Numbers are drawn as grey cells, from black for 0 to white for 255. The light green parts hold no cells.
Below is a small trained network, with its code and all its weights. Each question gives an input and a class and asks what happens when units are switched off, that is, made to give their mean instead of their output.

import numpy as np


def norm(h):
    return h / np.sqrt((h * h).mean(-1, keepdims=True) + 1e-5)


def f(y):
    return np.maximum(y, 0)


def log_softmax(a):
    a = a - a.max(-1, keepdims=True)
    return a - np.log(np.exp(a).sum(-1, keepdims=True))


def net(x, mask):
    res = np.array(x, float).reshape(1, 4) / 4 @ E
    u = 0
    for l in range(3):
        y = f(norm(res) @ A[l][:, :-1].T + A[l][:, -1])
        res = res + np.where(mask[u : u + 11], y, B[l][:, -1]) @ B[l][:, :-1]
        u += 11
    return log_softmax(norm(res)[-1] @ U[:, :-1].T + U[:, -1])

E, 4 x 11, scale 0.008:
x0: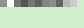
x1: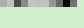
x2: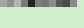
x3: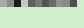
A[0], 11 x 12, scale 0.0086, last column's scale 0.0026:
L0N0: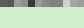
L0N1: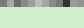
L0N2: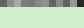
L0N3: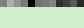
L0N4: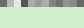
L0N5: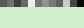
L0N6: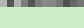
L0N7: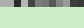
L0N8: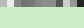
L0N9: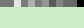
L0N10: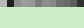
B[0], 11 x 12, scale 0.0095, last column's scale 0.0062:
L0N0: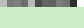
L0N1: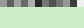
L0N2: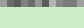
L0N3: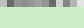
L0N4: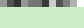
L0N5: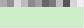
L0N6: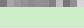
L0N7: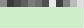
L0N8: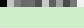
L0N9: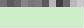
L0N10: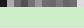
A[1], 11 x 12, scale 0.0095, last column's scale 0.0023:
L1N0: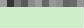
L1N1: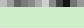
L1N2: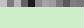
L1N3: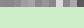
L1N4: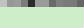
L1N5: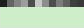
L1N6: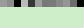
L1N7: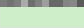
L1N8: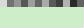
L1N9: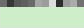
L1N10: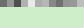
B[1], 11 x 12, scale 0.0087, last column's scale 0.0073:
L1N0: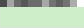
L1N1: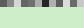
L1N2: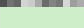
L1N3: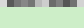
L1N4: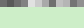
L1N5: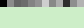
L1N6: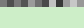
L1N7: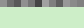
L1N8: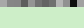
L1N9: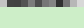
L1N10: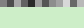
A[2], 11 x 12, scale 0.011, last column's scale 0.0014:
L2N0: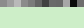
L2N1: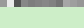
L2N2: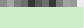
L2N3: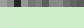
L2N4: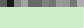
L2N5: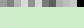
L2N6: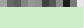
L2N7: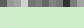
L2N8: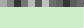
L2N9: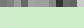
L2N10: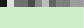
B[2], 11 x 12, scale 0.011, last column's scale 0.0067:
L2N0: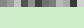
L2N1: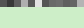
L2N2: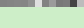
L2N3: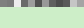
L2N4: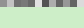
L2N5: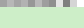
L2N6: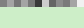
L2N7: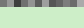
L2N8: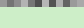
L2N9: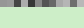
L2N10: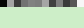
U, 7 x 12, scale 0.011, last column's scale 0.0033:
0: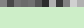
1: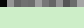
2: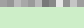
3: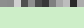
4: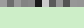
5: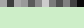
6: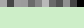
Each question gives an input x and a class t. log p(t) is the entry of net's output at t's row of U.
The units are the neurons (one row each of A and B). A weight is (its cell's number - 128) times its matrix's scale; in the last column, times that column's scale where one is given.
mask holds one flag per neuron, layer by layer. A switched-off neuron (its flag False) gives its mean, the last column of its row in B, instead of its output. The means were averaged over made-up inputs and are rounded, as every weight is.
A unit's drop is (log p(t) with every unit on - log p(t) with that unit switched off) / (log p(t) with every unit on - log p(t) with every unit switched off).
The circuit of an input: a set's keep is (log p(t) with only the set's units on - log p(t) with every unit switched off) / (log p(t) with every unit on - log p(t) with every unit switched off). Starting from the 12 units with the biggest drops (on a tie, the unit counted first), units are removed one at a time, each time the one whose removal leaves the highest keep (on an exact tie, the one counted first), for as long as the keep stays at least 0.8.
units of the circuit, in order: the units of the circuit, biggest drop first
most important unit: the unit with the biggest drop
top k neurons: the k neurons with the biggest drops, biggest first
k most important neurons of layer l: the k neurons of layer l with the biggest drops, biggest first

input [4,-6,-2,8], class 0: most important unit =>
L0N7
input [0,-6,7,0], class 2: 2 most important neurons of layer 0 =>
(L0N3; L0N1)
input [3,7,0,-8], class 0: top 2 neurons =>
(L0N4; L0N0)
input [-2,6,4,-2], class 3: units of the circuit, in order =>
(L0N1; L1N1)
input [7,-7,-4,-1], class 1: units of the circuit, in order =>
(L0N8; L2N10)
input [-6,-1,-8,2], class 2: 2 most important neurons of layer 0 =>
(L0N5; L0N8)
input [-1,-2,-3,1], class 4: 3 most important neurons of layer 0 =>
(L0N0; L0N3; L0N6)
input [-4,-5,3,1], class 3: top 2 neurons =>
(L0N0; L0N8)
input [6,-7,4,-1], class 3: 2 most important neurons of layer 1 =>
(L1N0; L1N5)
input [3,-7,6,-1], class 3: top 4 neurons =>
(L0N0; L0N5; L1N8; L2N0)
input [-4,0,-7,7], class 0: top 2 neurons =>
(L0N7; L0N3)
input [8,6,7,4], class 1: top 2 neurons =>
(L0N8; L0N5)
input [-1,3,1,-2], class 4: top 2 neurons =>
(L0N1; L0N4)
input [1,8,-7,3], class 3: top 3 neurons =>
(L0N1; L0N3; L2N0)
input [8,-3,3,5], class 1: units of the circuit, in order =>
(L0N8)
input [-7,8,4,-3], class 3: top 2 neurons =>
(L0N1; L1N1)
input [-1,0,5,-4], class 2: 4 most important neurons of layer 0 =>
(L0N3; L0N6; L0N7; L0N10)
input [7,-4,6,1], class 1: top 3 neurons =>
(L0N8; L0N5; L2N10)
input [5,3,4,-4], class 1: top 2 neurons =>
(L0N8; L0N7)
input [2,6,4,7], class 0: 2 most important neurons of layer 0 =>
(L0N7; L0N0)
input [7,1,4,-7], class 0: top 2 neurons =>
(L0N4; L1N9)
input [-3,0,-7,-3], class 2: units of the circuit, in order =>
(L0N5)
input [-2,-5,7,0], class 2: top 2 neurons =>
(L0N3; L0N1)
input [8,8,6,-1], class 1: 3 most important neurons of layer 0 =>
(L0N8; L0N0; L0N5)
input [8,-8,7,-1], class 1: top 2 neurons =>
(L0N8; L0N1)
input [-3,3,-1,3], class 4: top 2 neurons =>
(L0N1; L0N7)
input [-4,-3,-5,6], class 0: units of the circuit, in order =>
(L0N7)
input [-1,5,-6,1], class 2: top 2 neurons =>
(L0N5; L0N0)
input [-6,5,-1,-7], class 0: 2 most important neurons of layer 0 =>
(L0N9; L0N8)
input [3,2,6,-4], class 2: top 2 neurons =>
(L0N3; L0N7)
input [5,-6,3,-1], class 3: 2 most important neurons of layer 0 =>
(L0N0; L0N10)
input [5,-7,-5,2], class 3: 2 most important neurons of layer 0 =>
(L0N0; L0N3)
